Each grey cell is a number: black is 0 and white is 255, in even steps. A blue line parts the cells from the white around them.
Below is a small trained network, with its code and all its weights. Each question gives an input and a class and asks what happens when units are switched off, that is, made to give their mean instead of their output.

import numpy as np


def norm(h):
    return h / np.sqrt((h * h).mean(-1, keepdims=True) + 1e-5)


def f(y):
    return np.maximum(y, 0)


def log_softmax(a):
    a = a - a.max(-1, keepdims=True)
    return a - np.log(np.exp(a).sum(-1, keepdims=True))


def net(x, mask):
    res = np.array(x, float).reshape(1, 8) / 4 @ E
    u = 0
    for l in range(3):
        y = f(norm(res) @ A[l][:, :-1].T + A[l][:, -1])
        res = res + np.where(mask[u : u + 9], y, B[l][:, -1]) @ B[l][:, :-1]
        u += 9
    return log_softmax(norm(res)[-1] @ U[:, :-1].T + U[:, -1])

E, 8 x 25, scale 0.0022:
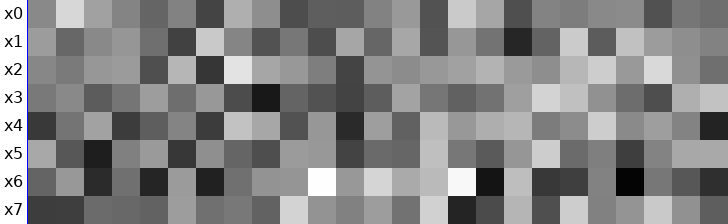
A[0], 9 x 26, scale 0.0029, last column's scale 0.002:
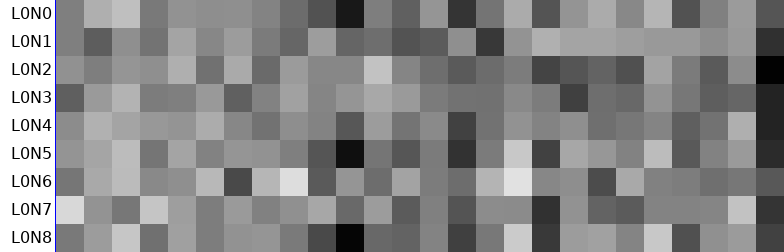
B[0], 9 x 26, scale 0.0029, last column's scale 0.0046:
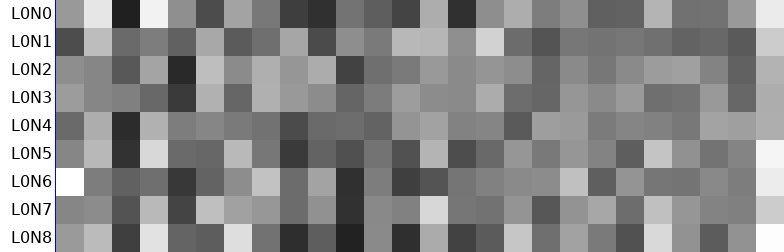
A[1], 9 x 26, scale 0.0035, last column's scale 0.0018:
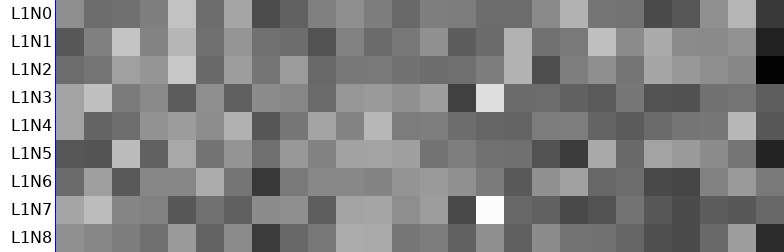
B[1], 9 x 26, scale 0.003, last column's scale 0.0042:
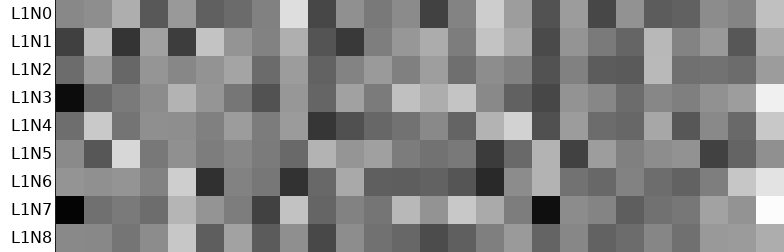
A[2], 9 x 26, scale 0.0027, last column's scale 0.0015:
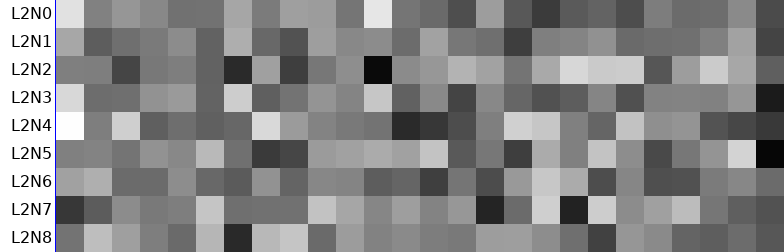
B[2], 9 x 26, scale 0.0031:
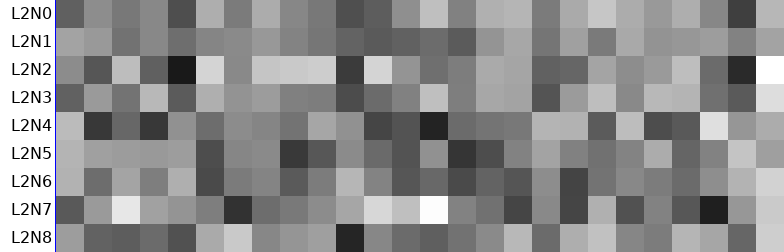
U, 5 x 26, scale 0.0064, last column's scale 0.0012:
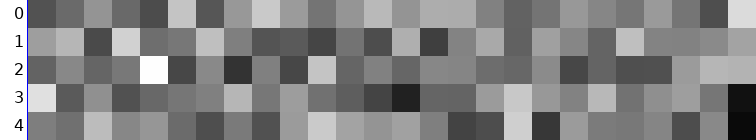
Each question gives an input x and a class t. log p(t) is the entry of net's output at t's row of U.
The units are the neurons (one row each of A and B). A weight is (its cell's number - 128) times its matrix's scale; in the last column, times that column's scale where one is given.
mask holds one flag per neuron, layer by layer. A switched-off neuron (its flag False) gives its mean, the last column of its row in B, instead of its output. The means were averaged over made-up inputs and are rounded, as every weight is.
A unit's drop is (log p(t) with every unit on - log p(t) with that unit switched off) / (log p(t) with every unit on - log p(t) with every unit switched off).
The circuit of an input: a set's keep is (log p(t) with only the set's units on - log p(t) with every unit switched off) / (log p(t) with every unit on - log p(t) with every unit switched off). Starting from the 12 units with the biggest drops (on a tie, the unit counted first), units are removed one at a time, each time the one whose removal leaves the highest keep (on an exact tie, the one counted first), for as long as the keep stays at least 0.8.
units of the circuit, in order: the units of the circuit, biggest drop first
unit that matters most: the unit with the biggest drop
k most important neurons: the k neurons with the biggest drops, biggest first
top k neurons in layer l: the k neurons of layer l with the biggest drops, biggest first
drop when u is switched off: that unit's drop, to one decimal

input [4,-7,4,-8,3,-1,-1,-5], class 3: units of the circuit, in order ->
L0N6, L2N4
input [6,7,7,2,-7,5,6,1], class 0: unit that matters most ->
L0N8
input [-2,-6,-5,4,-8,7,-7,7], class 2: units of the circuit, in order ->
L1N0, L0N8, L0N5
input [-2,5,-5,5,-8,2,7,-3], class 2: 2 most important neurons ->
L0N8, L0N5
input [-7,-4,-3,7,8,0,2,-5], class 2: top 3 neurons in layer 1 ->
L1N6, L1N0, L1N8
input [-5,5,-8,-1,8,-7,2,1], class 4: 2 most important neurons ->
L1N5, L2N7
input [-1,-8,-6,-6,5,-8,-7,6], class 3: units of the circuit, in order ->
L0N6, L2N4, L1N7, L1N3
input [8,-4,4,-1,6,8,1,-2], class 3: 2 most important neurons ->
L0N6, L0N1
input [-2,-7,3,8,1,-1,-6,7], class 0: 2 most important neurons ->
L2N2, L0N5
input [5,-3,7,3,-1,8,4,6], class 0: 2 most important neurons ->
L2N2, L0N0
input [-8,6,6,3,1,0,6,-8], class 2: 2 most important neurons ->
L1N7, L0N6
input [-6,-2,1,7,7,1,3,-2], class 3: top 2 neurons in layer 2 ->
L2N2, L2N6
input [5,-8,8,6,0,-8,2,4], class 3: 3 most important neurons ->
L0N6, L0N1, L2N4
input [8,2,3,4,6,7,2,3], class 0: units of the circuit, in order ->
L2N2
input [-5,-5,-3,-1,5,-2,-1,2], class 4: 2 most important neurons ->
L2N7, L1N7
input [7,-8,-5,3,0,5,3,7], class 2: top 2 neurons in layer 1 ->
L1N6, L1N8
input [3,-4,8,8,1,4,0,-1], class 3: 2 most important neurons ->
L1N7, L1N3
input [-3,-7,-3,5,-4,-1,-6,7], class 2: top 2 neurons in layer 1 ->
L1N0, L1N6
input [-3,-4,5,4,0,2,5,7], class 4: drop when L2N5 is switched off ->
0.1
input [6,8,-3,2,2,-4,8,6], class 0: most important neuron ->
L1N7
